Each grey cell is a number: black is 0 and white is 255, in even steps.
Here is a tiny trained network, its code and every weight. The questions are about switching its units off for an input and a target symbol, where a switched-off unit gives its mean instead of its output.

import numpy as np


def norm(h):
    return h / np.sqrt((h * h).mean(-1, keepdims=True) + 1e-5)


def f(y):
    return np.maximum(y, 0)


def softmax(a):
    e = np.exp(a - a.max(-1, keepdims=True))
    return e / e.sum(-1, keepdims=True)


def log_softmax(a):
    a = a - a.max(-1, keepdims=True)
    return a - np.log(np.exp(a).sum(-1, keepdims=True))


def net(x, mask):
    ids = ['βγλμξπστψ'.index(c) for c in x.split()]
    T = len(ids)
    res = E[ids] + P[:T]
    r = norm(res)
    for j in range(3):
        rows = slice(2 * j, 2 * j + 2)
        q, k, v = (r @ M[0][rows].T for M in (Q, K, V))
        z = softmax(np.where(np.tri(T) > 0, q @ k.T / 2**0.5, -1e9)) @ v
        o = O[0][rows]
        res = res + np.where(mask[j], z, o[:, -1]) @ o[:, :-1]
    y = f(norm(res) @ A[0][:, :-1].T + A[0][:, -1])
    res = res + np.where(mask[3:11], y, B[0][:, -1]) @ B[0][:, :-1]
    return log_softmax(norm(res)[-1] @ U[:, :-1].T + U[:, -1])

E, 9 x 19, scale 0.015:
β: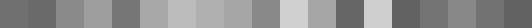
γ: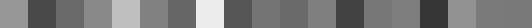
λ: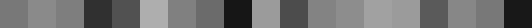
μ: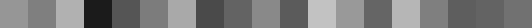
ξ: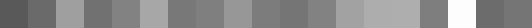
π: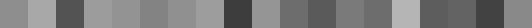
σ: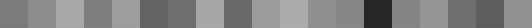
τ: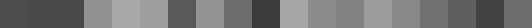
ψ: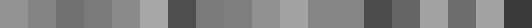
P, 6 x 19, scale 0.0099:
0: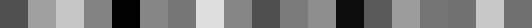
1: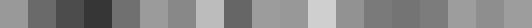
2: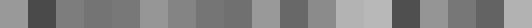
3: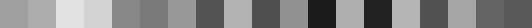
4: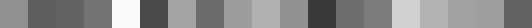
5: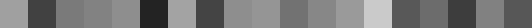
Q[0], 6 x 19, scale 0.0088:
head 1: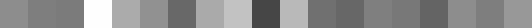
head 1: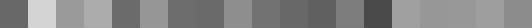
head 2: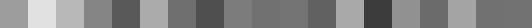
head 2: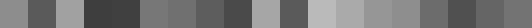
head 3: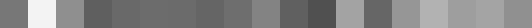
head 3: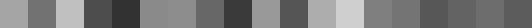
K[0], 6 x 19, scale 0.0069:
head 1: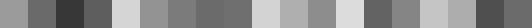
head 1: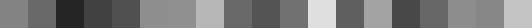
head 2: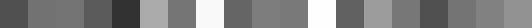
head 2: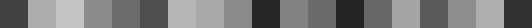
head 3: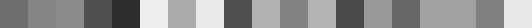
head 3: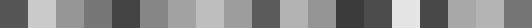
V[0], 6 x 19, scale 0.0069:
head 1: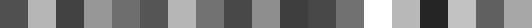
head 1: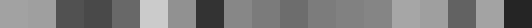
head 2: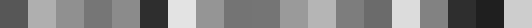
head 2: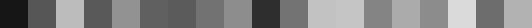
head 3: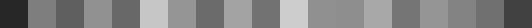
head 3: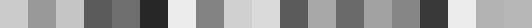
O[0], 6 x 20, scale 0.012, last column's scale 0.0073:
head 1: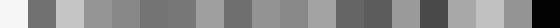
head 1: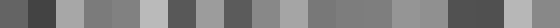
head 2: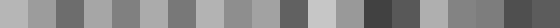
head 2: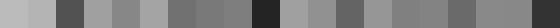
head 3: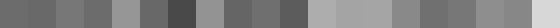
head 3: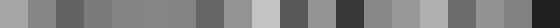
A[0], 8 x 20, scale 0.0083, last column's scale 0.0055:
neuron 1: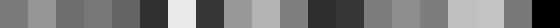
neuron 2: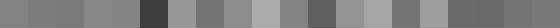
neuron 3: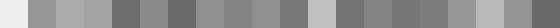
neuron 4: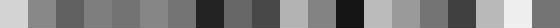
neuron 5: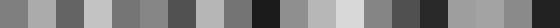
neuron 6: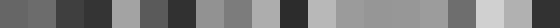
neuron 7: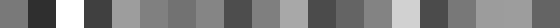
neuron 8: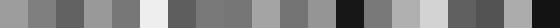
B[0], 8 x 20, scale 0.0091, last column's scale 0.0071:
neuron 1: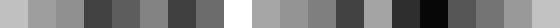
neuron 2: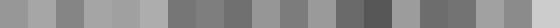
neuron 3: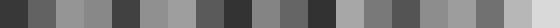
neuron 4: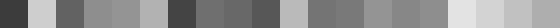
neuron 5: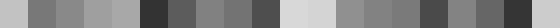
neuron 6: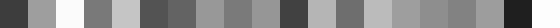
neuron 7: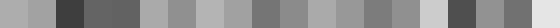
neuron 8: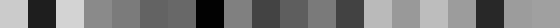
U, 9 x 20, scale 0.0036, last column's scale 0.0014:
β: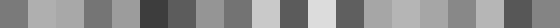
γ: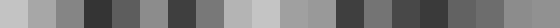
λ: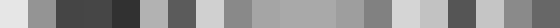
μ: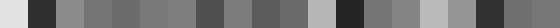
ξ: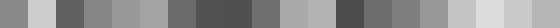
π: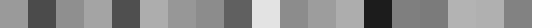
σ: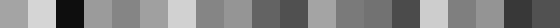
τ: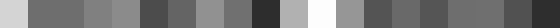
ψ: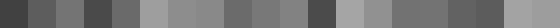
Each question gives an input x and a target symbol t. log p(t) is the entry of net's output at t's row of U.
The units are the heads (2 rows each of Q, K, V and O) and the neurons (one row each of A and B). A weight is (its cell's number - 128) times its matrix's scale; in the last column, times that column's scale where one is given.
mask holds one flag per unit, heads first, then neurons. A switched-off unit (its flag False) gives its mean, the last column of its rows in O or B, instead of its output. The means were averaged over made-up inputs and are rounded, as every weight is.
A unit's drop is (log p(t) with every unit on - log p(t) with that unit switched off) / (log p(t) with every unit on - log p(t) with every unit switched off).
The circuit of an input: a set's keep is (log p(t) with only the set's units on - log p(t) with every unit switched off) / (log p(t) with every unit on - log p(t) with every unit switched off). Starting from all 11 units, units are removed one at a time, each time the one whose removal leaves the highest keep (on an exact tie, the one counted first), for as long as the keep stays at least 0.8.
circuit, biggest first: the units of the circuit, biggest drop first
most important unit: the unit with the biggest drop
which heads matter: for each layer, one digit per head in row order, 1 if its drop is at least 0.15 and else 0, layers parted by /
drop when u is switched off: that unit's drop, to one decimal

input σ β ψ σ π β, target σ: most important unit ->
head 2
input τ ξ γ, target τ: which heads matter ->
001
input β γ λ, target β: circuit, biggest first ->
[head 3; neuron 6]
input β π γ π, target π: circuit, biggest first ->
[head 1; neuron 3; head 2]
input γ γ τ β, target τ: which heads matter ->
000
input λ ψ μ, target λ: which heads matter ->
100
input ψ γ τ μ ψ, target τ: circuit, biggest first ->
[head 3; neuron 5]
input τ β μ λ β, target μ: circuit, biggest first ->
[neuron 8; head 2; head 3]
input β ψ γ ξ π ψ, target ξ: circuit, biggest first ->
[head 2; neuron 4; head 1]
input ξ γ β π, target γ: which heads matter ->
101
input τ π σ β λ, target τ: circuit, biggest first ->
[head 3; neuron 5; head 2]
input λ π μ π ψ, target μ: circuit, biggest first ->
[neuron 8; head 3]
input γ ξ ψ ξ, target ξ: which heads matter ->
011
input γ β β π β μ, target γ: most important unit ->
neuron 1
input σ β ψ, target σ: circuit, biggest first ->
[head 1; head 2]
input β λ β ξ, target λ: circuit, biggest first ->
[neuron 7; head 1]
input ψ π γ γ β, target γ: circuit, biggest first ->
[head 3; neuron 1]
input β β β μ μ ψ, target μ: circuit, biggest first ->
[neuron 8; head 3; head 1]
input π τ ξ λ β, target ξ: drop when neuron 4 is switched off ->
0.5
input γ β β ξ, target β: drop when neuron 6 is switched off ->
0.1
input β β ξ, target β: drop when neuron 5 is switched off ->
0.0
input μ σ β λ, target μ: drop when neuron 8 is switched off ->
0.6
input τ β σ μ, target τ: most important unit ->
neuron 5
